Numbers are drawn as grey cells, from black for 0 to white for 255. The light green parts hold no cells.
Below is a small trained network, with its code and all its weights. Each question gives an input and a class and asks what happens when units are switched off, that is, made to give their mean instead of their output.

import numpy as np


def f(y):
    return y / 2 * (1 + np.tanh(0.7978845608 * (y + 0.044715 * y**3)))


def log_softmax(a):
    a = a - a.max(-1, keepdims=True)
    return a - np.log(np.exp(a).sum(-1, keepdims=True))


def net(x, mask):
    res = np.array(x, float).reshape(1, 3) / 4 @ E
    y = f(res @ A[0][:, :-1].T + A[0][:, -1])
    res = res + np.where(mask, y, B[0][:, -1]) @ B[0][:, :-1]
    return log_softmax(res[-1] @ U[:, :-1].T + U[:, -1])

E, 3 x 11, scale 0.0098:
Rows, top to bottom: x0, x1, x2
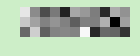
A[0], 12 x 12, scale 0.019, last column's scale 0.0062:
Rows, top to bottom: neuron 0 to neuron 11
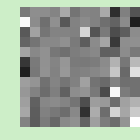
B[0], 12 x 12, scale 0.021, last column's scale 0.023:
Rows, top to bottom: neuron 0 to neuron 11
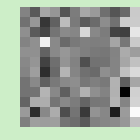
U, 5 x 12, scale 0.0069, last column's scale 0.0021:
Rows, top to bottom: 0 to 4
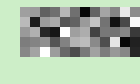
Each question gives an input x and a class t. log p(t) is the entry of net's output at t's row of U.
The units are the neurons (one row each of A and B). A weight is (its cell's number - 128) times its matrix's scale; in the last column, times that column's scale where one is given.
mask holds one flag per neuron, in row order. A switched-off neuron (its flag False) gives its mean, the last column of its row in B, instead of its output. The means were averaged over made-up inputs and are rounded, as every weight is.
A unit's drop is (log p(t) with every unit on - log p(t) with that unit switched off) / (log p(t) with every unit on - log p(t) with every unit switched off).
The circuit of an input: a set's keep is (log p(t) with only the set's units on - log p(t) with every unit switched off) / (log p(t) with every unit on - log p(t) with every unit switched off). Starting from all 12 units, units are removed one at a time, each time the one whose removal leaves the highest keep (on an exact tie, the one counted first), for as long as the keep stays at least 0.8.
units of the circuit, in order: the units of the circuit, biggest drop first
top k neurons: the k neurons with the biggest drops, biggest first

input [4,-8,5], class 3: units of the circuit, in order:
(neuron 8)
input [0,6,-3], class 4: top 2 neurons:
(neuron 6; neuron 3)
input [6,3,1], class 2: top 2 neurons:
(neuron 10; neuron 1)
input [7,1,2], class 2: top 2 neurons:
(neuron 1; neuron 3)
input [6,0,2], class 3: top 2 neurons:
(neuron 8; neuron 6)
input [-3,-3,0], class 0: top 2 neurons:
(neuron 2; neuron 8)
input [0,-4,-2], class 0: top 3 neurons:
(neuron 2; neuron 0; neuron 6)
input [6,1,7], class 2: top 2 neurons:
(neuron 1; neuron 3)
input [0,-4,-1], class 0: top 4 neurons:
(neuron 2; neuron 0; neuron 6; neuron 5)
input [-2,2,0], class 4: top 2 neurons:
(neuron 10; neuron 2)
